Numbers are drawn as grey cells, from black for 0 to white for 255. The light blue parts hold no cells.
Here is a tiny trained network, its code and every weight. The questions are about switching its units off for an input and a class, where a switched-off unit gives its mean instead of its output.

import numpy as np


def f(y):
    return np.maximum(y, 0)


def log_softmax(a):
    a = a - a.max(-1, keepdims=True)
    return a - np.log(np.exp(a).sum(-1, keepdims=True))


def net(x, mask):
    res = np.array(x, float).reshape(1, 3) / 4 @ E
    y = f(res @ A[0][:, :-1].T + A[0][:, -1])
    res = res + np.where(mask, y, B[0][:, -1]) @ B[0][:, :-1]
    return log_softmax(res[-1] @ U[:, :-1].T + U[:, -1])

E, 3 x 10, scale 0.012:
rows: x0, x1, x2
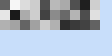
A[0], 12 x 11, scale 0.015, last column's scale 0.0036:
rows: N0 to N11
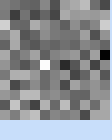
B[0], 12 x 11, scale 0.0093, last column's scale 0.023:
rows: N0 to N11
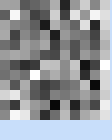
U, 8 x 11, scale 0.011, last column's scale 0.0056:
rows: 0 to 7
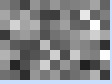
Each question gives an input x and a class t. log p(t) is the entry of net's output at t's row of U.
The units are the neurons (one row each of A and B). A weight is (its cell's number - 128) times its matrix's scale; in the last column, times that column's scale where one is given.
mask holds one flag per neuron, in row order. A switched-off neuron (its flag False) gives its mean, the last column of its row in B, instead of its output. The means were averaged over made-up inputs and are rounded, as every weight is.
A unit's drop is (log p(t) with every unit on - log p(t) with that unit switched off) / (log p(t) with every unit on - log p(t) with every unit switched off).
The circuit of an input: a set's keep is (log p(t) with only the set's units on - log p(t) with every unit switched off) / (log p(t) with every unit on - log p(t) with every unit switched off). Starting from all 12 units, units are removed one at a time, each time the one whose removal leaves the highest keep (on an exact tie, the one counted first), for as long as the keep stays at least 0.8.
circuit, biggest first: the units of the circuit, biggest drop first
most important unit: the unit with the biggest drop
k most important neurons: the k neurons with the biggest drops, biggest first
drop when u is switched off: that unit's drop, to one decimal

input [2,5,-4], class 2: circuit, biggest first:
N10; N11
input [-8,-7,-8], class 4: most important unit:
N10
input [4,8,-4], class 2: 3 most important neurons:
N11; N10; N7
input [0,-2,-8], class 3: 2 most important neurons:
N6; N1
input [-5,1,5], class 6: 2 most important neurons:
N1; N6
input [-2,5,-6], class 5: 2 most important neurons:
N1; N10
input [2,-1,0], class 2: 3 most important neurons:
N6; N8; N2
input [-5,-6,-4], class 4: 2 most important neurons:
N0; N1
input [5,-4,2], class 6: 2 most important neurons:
N1; N11
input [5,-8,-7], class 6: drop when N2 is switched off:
0.2
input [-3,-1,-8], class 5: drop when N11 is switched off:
0.1
